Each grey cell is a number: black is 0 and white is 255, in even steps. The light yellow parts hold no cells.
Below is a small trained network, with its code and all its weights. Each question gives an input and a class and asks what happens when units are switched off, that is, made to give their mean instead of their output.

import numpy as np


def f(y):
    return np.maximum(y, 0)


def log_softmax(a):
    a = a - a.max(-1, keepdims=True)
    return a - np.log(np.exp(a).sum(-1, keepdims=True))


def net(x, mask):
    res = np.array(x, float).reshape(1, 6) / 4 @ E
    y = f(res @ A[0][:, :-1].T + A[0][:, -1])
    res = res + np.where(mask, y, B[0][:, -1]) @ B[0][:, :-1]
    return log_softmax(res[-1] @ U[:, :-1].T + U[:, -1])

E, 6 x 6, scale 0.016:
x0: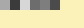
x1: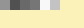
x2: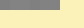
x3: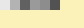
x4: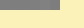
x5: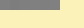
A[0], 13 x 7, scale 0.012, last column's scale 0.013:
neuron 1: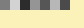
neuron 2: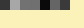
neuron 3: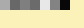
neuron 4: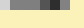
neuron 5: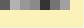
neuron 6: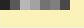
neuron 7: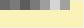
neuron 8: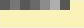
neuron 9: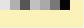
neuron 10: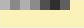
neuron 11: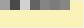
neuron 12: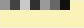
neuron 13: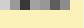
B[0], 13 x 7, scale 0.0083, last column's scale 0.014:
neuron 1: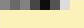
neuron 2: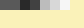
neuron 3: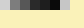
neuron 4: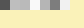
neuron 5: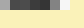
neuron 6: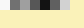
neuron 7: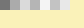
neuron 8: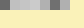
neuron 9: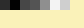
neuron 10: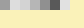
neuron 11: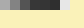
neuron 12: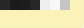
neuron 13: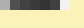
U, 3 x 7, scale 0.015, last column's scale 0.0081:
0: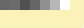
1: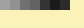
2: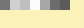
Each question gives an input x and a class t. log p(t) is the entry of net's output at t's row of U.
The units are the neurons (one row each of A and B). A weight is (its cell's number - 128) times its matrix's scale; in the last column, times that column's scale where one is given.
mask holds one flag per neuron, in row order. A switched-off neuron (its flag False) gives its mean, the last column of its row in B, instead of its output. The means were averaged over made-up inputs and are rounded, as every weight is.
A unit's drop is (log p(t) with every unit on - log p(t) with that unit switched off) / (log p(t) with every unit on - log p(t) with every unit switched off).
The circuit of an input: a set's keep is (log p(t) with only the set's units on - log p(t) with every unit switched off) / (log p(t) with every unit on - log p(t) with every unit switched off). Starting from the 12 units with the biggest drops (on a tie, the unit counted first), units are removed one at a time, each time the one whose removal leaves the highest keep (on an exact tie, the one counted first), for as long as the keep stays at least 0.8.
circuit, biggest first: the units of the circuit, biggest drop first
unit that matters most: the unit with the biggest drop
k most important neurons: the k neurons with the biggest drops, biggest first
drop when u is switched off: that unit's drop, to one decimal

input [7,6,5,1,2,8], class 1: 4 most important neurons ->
[neuron 3; neuron 11; neuron 2; neuron 9]
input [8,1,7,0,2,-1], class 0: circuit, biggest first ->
[neuron 12]
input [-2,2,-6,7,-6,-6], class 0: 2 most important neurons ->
[neuron 9; neuron 11]
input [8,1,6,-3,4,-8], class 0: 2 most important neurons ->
[neuron 12; neuron 3]
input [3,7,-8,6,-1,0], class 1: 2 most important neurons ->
[neuron 3; neuron 13]
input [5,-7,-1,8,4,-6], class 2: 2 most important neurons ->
[neuron 4; neuron 10]
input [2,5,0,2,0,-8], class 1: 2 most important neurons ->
[neuron 3; neuron 2]
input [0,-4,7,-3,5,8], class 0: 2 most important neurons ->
[neuron 2; neuron 3]
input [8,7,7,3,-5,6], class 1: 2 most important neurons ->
[neuron 3; neuron 11]
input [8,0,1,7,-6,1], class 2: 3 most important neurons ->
[neuron 4; neuron 10; neuron 5]
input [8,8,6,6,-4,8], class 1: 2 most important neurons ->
[neuron 3; neuron 11]
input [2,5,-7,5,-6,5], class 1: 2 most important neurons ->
[neuron 3; neuron 2]
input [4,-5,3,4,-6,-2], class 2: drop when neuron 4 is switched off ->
0.5
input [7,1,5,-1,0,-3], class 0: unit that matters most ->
neuron 12
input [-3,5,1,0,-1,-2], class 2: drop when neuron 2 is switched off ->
0.1
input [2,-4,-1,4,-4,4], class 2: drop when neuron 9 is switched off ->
0.0
